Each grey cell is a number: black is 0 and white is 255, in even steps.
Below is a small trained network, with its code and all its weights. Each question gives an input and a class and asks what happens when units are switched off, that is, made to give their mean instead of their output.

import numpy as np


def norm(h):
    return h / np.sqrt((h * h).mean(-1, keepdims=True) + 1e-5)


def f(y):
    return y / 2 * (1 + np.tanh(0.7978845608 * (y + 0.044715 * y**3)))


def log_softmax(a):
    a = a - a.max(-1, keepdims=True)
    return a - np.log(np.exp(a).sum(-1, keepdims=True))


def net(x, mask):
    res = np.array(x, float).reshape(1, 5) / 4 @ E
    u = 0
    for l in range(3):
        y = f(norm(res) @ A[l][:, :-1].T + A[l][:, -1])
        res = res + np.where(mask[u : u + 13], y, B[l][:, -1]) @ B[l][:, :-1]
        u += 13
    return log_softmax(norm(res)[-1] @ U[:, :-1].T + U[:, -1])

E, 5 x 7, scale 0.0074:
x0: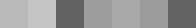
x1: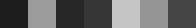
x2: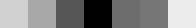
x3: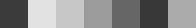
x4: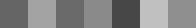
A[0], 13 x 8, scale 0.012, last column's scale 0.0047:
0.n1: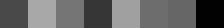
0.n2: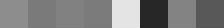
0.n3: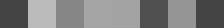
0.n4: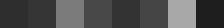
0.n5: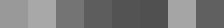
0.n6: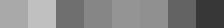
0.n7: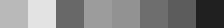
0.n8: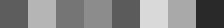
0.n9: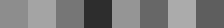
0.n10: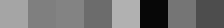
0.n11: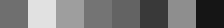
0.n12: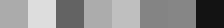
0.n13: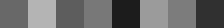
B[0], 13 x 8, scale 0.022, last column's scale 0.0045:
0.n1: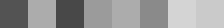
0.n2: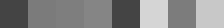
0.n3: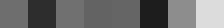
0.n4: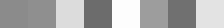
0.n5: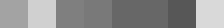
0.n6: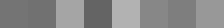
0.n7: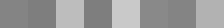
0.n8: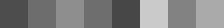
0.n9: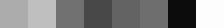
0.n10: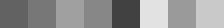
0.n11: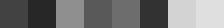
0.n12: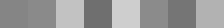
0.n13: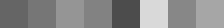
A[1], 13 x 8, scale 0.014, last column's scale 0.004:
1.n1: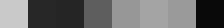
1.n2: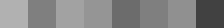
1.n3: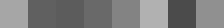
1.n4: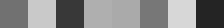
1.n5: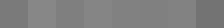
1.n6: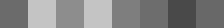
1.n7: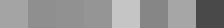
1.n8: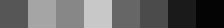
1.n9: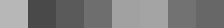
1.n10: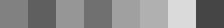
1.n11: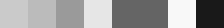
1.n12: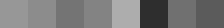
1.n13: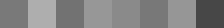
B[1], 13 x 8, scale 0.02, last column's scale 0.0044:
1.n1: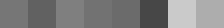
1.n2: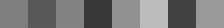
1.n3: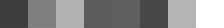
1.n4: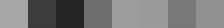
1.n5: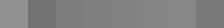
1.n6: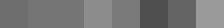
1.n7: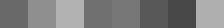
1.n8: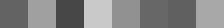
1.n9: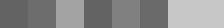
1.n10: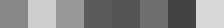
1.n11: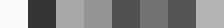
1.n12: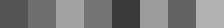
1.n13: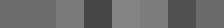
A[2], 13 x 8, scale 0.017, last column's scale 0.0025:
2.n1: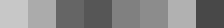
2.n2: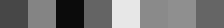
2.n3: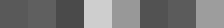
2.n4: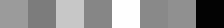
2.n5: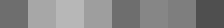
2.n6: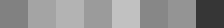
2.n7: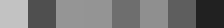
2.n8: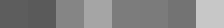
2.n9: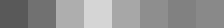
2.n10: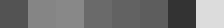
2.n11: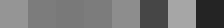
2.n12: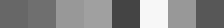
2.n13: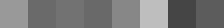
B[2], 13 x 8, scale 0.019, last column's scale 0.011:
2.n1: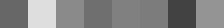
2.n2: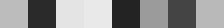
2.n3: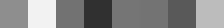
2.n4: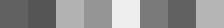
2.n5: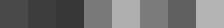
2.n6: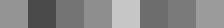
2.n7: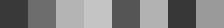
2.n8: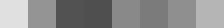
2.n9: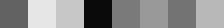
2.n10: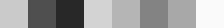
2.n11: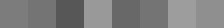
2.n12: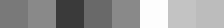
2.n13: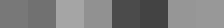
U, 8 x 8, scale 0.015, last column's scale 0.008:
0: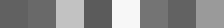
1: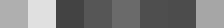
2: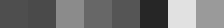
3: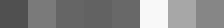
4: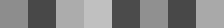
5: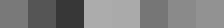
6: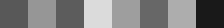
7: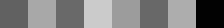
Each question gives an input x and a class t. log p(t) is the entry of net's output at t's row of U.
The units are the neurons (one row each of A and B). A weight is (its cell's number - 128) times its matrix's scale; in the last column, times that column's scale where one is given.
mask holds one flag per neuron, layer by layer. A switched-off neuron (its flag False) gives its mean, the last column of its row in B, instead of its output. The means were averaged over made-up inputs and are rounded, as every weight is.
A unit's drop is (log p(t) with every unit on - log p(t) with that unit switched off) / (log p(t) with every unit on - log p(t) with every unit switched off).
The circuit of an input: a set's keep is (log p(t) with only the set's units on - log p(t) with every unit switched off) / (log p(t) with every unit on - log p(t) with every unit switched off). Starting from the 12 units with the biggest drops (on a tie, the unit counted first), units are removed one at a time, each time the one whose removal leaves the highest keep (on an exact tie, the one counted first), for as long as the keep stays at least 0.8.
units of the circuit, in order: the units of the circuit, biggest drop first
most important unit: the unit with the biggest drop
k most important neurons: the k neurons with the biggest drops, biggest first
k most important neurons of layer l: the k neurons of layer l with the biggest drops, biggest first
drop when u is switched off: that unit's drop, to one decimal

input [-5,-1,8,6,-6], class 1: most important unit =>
0.n9
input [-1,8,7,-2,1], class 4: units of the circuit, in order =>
[2.n2; 0.n1]
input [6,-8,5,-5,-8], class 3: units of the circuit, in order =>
[0.n10; 2.n12]
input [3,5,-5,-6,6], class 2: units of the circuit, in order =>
[1.n3; 0.n2; 0.n4]
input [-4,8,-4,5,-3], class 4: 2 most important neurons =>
[2.n2; 0.n1]
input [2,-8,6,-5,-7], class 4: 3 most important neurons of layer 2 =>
[2.n7; 2.n9; 2.n3]
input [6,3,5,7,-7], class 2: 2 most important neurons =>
[0.n11; 0.n3]
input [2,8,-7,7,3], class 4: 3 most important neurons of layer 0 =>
[0.n1; 0.n9; 0.n5]
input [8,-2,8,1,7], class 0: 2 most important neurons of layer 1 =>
[1.n10; 1.n12]
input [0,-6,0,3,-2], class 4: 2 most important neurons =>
[1.n11; 2.n7]
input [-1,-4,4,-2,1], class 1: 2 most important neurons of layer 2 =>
[2.n2; 2.n4]
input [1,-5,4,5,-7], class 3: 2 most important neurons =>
[0.n10; 0.n2]
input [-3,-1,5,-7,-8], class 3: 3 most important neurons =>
[0.n10; 0.n2; 0.n3]
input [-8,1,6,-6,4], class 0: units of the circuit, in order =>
[0.n4]
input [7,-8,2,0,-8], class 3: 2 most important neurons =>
[0.n10; 0.n2]
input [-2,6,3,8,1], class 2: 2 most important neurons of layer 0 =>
[0.n11; 0.n3]
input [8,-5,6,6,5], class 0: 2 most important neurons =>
[0.n7; 0.n12]
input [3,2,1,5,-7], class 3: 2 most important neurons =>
[0.n2; 0.n10]
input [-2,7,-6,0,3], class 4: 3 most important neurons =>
[2.n2; 0.n1; 0.n9]
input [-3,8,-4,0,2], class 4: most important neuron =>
[2.n2]
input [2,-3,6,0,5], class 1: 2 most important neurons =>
[0.n5; 0.n9]
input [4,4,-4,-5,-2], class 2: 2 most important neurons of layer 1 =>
[1.n3; 1.n9]
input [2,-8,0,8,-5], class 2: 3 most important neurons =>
[0.n11; 0.n3; 2.n2]
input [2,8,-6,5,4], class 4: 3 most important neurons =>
[2.n2; 0.n1; 0.n9]
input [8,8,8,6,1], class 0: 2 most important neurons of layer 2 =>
[2.n3; 2.n8]
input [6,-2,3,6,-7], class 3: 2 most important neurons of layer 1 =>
[1.n3; 1.n7]
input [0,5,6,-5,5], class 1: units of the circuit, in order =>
[0.n9]
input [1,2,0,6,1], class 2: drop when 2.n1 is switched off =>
0.0
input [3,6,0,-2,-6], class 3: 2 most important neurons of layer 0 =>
[0.n2; 0.n10]
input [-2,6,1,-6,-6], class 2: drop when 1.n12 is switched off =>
0.1
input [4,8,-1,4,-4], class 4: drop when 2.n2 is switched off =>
1.0
